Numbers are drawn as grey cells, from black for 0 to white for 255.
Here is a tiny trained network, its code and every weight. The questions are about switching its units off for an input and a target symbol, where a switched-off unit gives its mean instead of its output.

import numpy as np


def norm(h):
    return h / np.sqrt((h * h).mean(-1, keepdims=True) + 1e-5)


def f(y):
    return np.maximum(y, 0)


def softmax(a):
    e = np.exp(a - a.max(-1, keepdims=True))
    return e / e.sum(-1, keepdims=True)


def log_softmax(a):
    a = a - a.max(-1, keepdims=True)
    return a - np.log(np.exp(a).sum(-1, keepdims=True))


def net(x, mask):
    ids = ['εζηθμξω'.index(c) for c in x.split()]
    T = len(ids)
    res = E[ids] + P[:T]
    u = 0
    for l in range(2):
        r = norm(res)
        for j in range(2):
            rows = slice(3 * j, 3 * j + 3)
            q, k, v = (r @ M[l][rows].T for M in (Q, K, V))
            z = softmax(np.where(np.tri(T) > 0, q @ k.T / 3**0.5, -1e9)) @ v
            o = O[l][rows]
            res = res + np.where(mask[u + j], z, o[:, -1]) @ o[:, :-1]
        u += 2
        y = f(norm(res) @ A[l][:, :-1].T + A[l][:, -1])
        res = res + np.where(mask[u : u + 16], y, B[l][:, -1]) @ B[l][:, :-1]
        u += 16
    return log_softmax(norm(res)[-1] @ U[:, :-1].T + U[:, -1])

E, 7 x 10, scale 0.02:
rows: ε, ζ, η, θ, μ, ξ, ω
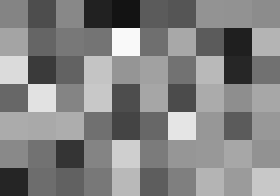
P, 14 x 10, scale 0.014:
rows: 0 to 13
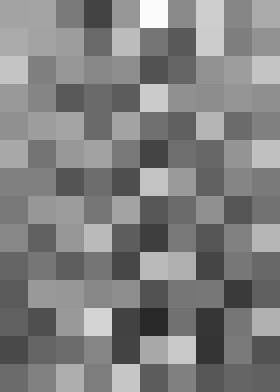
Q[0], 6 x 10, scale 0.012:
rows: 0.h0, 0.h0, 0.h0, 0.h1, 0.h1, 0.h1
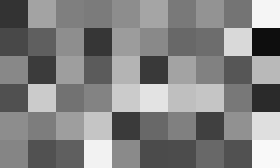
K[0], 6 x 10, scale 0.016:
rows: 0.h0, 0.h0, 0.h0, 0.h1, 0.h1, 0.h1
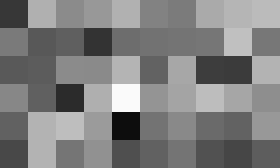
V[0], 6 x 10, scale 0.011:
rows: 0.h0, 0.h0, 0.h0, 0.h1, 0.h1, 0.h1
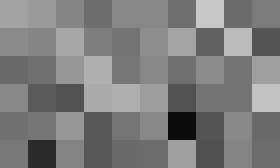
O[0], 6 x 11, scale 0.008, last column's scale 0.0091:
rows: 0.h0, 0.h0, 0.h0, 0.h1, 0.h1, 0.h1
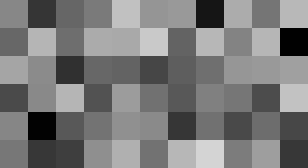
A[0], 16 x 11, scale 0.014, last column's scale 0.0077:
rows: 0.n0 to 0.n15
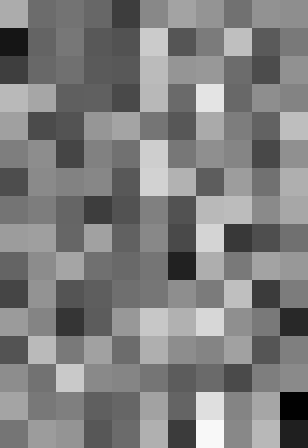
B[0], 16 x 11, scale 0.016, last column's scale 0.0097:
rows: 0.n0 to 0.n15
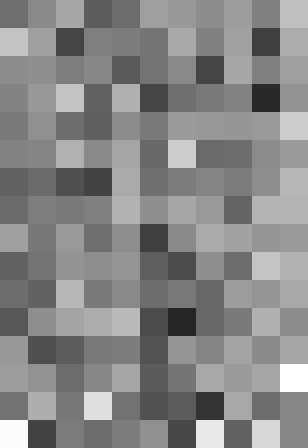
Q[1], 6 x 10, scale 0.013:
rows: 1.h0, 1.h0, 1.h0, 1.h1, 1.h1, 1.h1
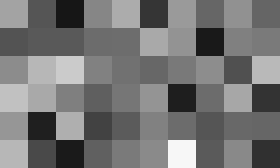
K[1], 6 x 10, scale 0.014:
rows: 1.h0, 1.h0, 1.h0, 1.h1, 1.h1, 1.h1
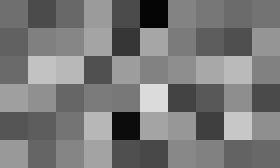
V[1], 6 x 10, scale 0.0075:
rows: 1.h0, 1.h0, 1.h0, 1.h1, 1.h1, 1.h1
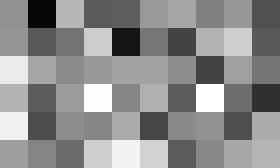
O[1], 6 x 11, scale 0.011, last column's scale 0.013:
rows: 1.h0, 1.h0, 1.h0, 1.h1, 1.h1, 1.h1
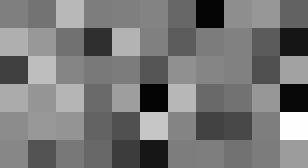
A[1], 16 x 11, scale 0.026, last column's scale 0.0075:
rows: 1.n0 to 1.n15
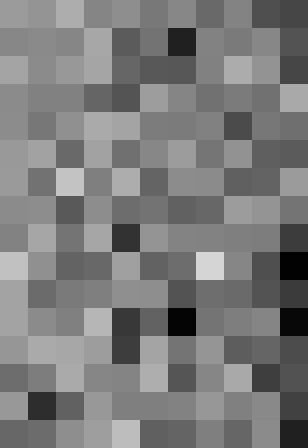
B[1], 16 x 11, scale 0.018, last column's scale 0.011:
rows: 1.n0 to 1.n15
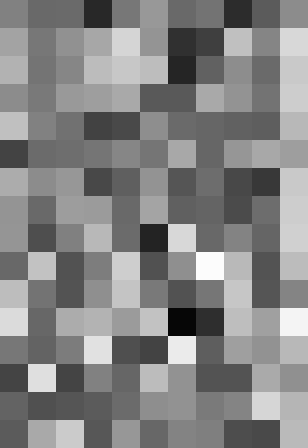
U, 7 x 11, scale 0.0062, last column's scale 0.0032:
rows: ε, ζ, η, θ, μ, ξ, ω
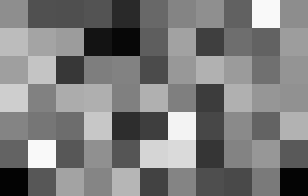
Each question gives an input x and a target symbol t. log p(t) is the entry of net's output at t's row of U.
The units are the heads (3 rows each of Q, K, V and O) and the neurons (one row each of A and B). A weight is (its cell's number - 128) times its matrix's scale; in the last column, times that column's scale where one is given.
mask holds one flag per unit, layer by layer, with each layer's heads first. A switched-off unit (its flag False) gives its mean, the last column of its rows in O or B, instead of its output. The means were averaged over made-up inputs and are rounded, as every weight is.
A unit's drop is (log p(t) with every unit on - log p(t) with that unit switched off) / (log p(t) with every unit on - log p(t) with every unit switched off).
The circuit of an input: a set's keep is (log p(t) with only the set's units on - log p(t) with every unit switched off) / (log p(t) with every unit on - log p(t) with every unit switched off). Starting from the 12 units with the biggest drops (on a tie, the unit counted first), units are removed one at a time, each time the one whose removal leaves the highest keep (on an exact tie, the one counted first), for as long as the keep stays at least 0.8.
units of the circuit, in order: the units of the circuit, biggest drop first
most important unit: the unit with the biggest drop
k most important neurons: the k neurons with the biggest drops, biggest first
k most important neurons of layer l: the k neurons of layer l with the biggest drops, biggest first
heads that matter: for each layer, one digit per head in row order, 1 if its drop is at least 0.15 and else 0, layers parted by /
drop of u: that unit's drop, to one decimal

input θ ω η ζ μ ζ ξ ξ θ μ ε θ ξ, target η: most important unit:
1.h0
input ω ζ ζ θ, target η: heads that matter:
00 / 00
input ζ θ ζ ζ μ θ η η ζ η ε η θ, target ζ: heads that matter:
01 / 11
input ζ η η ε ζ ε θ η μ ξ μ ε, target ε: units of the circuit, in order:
(0.h1, 1.n14)
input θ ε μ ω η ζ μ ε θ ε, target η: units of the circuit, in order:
(0.n1, 1.n3, 1.n11)
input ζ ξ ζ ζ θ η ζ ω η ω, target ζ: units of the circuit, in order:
(0.n1, 1.h1, 1.n1)
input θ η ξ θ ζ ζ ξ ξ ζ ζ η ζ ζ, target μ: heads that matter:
10 / 00
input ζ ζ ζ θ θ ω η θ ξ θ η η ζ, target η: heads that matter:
11 / 10
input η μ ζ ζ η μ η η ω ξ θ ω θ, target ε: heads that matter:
10 / 10
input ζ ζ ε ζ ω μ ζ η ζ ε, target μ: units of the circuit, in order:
(1.n11, 1.n6)
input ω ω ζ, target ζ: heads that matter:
01 / 00
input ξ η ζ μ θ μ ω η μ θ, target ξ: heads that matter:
10 / 01
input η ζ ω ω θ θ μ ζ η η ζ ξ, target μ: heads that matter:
01 / 00
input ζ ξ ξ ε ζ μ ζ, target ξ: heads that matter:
00 / 01
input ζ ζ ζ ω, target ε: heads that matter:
10 / 00
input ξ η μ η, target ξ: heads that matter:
10 / 01
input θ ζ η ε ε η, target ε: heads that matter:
01 / 00
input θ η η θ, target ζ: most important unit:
0.h0
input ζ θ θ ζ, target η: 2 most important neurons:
(0.n0, 0.n9)
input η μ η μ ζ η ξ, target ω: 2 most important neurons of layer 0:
(0.n11, 0.n6)
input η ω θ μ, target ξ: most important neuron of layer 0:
(0.n13)
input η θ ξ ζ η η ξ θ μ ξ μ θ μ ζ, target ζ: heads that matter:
00 / 00
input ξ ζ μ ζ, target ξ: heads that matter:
10 / 01
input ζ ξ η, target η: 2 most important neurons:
(1.n9, 0.n4)
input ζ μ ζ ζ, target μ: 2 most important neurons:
(0.n6, 1.n11)
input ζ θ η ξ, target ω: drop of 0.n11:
0.4
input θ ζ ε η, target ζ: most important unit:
0.n5
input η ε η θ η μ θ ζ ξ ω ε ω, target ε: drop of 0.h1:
1.0
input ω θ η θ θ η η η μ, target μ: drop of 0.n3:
0.0
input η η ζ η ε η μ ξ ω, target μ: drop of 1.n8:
0.1
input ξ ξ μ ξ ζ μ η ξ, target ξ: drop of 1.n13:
0.5
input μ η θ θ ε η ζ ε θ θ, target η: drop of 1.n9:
0.2
